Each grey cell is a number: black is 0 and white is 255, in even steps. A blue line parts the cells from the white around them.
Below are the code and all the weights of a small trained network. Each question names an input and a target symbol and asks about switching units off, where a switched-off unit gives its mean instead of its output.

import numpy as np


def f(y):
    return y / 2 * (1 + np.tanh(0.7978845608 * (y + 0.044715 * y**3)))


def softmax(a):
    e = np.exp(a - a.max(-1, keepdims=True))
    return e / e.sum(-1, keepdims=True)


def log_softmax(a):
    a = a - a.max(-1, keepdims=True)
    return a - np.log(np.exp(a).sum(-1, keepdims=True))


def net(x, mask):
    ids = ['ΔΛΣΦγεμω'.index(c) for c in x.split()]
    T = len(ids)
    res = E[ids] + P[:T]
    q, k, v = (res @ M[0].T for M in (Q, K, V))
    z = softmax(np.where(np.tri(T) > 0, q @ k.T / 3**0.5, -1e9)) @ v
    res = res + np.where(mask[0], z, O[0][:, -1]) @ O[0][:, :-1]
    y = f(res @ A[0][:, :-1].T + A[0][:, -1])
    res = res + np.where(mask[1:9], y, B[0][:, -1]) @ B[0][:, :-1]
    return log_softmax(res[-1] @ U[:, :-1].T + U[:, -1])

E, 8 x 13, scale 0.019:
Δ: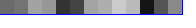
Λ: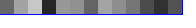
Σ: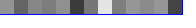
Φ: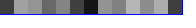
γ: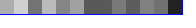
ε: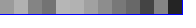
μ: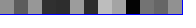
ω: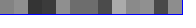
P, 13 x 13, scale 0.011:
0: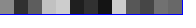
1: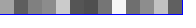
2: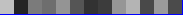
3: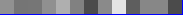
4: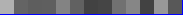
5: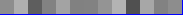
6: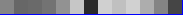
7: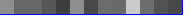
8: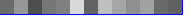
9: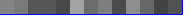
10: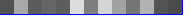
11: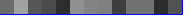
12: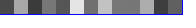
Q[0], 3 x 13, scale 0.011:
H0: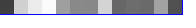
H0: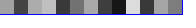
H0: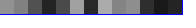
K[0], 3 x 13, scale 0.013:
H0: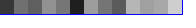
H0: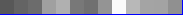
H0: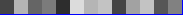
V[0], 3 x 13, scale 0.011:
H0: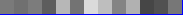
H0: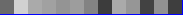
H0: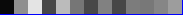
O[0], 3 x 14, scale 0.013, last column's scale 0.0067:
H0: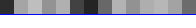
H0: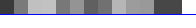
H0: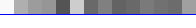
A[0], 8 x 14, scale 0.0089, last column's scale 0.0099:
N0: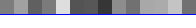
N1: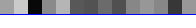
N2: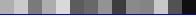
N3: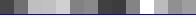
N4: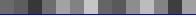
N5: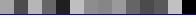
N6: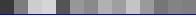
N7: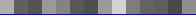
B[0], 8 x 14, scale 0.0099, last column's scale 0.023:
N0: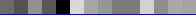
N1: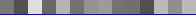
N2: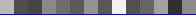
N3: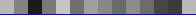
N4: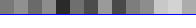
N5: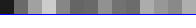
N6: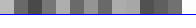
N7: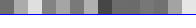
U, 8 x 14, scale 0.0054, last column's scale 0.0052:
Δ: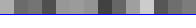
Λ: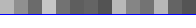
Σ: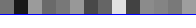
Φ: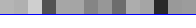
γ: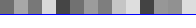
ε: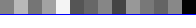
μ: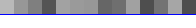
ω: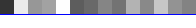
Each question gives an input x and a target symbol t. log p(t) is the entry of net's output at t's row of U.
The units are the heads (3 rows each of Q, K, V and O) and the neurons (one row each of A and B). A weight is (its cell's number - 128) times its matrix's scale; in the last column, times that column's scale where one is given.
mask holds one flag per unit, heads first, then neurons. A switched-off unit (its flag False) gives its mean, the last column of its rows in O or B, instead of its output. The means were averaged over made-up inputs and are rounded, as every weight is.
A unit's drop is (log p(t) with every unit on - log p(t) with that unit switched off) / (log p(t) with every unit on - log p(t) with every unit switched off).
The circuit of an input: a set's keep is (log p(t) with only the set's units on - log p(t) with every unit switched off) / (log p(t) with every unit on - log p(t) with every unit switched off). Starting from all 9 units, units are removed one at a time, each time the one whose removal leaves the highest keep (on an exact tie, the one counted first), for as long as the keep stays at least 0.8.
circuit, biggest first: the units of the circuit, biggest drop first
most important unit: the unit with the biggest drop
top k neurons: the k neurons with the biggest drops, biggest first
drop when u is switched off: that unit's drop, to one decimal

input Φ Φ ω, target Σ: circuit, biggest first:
[H0, N0, N3]
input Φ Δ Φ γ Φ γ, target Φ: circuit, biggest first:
[H0, N6]
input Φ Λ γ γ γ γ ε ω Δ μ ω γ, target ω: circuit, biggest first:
[H0, N6]
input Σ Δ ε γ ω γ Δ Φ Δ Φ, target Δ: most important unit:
N0
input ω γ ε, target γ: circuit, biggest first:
[H0, N4]
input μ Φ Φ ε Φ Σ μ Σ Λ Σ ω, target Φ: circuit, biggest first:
[H0, N5]
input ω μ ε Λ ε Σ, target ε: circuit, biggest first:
[H0, N3, N6]
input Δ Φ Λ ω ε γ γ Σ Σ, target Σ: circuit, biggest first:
[H0, N0, N2]
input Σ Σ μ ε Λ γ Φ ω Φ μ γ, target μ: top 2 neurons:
[N1, N5]
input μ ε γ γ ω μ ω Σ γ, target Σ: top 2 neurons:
[N0, N2]
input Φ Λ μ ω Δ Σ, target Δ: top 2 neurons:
[N0, N3]
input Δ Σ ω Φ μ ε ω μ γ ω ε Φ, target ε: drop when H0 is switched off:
1.1
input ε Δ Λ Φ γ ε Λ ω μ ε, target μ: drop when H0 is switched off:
1.4
